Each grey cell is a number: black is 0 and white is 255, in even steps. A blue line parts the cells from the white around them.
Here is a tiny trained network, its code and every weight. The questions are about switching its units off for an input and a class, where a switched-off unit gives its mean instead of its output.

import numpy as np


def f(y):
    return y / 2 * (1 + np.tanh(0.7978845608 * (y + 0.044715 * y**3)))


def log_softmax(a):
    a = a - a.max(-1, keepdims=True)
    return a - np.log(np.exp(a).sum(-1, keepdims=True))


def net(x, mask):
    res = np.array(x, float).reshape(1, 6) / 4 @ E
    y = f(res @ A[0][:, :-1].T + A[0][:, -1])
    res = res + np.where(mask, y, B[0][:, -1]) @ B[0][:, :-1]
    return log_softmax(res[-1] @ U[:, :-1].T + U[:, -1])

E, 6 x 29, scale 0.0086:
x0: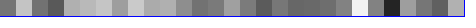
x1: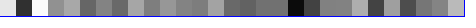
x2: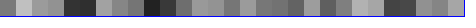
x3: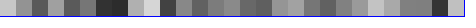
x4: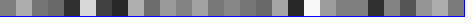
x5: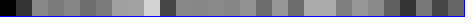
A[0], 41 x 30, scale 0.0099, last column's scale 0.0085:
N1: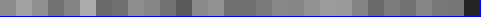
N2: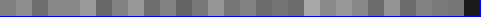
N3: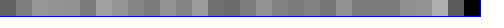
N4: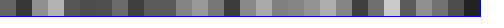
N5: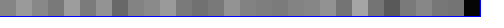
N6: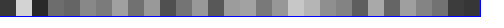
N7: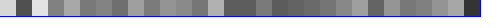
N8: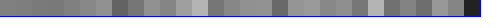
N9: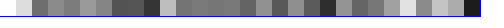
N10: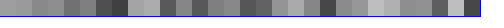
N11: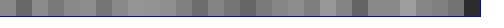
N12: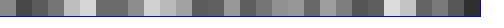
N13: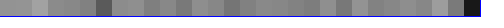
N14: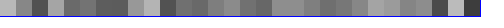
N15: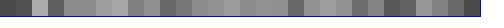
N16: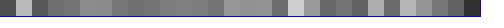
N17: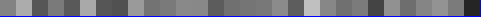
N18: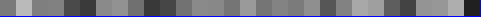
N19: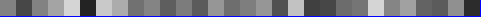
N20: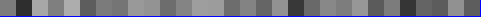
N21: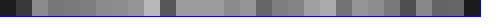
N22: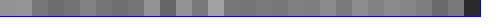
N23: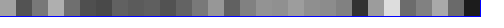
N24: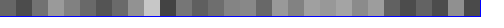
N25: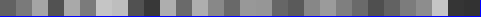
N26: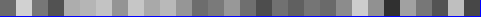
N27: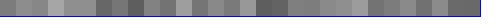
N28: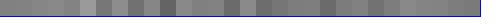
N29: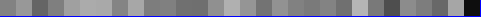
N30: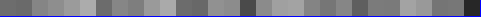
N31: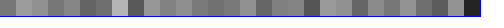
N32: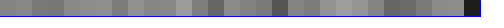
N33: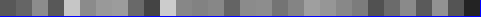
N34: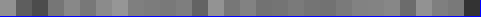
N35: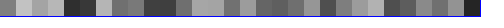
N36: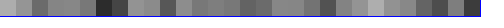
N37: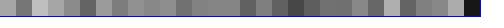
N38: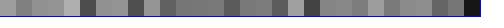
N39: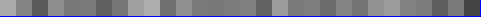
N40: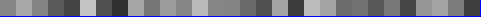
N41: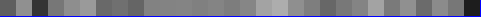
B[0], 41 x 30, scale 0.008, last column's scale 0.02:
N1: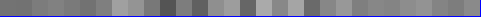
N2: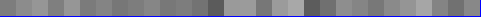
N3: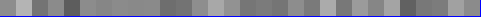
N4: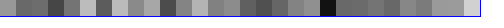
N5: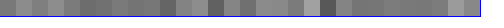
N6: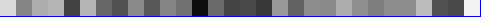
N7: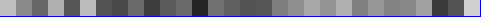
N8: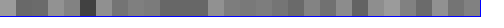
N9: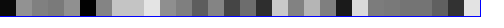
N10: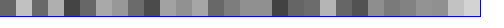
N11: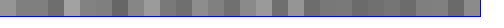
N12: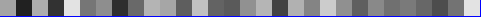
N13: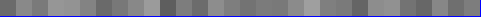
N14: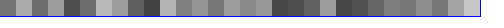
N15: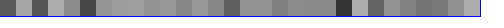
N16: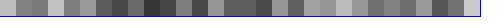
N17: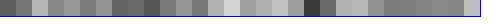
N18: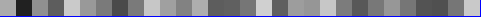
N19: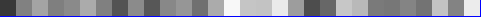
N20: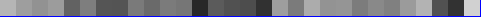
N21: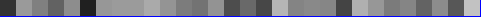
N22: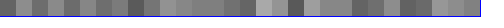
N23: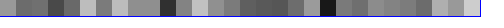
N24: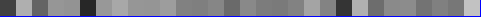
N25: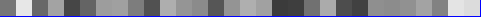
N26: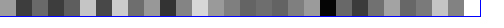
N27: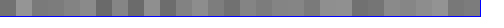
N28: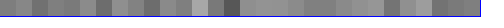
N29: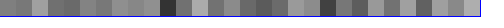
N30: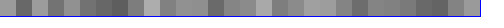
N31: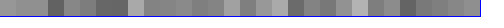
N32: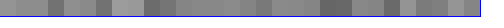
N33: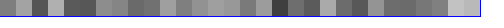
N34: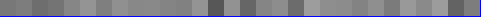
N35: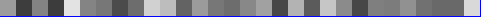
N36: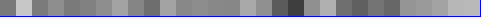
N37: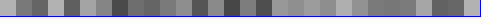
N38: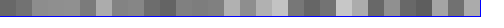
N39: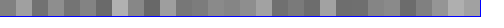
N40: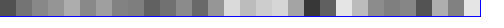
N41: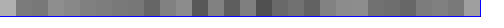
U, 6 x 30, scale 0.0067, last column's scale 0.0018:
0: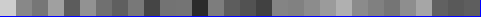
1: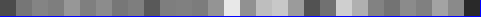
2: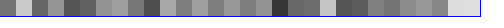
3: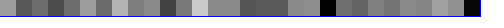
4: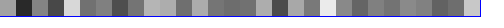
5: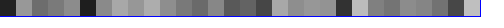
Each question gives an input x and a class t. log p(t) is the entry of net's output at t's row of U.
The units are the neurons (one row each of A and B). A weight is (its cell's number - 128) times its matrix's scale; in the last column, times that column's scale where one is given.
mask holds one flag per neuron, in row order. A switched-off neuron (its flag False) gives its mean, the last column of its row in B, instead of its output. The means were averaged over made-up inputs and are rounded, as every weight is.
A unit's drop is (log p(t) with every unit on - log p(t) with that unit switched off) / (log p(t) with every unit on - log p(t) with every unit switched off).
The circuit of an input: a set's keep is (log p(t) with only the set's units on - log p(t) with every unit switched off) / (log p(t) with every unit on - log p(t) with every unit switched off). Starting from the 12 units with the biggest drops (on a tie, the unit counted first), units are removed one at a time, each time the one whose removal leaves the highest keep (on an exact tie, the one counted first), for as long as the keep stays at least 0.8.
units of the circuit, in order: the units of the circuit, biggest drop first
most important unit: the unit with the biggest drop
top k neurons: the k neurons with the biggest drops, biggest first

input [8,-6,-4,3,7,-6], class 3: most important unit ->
N26
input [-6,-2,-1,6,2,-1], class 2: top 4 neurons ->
[N26 N10 N14 N36]
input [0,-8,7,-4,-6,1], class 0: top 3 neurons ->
[N6 N16 N12]
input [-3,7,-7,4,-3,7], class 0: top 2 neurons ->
[N20 N7]
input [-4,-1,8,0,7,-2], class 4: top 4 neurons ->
[N35 N18 N19 N38]
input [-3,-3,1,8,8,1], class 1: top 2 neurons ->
[N40 N17]
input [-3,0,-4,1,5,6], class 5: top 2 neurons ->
[N19 N21]
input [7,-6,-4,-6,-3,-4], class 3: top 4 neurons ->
[N26 N7 N20 N29]
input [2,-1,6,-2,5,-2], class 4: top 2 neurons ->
[N35 N18]
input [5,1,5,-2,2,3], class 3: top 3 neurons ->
[N26 N12 N29]
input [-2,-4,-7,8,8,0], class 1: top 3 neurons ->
[N40 N17 N25]
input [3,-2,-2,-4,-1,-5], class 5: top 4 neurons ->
[N9 N10 N14 N36]
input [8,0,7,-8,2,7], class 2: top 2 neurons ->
[N25 N33]
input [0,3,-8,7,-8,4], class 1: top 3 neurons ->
[N19 N38 N35]
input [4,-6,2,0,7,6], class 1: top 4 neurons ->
[N40 N17 N9 N20]
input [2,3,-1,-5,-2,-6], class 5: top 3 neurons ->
[N9 N10 N14]
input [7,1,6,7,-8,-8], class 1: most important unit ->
N19
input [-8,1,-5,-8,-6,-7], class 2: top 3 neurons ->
[N25 N26 N33]
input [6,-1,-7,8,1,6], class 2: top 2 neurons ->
[N10 N14]
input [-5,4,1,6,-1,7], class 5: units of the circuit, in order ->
[N24]
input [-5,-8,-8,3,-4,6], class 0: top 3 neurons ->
[N6 N16 N35]
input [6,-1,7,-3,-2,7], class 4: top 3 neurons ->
[N35 N18 N9]
